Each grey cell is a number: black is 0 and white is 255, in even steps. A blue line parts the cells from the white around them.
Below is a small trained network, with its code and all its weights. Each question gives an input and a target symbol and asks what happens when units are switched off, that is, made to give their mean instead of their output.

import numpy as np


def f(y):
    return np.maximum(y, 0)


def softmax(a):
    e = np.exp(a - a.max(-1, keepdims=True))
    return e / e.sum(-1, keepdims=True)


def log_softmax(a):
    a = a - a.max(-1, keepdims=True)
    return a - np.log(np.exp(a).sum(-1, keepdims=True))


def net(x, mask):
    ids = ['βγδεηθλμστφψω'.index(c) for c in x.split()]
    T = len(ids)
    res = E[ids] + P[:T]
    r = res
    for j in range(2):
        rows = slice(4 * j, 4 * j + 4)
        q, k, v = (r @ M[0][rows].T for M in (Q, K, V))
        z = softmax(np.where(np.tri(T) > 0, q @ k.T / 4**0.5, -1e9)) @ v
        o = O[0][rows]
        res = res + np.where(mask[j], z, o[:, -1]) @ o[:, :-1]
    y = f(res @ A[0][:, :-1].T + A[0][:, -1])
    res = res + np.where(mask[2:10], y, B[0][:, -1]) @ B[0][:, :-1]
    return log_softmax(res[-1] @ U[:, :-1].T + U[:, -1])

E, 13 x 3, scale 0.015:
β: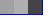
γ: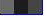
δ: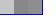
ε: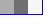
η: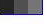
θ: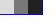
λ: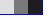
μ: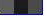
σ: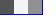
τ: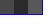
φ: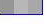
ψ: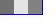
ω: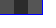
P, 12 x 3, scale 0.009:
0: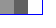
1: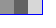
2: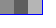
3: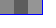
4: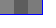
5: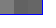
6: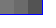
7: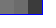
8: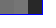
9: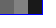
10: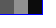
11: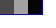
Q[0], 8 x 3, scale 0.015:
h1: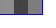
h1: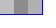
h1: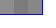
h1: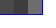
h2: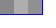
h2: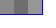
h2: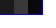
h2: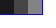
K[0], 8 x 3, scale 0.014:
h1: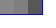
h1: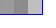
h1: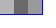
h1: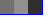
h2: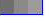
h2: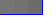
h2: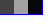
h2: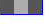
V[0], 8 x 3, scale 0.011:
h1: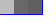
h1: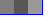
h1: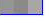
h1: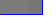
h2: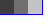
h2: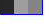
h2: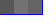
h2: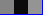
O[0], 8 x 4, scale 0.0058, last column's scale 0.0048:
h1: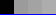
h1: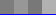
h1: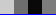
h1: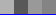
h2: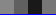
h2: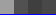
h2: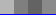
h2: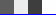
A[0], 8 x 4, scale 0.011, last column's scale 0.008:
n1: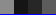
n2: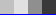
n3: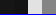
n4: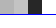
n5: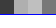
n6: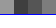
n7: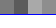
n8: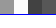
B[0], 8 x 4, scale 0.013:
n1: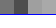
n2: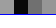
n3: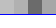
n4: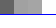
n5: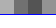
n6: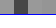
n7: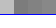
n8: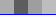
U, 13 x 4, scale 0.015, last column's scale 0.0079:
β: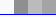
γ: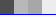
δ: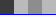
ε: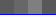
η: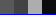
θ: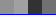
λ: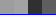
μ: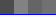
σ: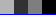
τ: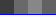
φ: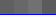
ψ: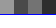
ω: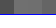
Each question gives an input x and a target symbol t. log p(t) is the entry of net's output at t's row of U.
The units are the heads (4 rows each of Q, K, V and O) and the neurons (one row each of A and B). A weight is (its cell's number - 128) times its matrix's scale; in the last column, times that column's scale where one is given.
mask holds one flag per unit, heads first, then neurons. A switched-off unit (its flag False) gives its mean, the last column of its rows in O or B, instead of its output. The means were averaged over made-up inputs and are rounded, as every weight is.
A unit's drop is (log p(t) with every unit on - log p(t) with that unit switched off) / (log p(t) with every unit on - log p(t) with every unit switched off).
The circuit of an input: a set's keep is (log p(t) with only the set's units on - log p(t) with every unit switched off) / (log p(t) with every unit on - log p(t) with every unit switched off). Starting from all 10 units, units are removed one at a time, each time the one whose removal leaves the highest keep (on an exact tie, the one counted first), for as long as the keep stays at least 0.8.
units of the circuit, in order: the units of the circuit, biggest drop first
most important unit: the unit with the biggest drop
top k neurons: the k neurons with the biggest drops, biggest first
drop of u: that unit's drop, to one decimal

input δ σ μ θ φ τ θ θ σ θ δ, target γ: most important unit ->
n3
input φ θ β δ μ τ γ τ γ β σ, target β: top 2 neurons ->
[n8; n5]
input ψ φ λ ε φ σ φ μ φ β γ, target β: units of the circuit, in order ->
[h2; n3; h1]
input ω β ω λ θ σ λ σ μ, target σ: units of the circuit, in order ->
[h2; n6]
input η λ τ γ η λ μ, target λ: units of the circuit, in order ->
[h1; n3; n4; n8]
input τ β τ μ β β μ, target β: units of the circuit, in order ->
[n3; h2]
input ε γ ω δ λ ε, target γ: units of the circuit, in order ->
[h2; n8]
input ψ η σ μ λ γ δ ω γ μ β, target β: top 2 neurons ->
[n8; n2]
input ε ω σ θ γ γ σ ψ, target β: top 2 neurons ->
[n8; n2]
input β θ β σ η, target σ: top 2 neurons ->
[n4; n1]
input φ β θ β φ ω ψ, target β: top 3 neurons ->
[n8; n5; n2]
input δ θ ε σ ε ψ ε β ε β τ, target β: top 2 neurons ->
[n3; n7]
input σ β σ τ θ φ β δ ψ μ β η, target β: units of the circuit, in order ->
[h2; n3]
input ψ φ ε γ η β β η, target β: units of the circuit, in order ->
[n3; h2]
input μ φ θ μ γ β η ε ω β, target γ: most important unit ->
n4
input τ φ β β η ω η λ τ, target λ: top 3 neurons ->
[n3; n4; n5]
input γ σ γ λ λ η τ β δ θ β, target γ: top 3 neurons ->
[n3; n4; n6]
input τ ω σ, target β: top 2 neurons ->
[n8; n2]
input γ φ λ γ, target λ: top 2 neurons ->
[n3; n4]
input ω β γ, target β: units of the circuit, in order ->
[n3]
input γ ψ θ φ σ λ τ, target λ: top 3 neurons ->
[n3; n4; n8]
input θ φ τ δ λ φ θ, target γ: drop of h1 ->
0.2
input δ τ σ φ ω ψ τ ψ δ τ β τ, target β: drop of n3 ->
0.7
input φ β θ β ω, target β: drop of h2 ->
0.3
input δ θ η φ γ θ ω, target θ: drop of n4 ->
0.3
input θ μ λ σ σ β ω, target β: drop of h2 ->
0.5
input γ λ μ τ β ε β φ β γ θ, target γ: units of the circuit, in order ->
[n4]
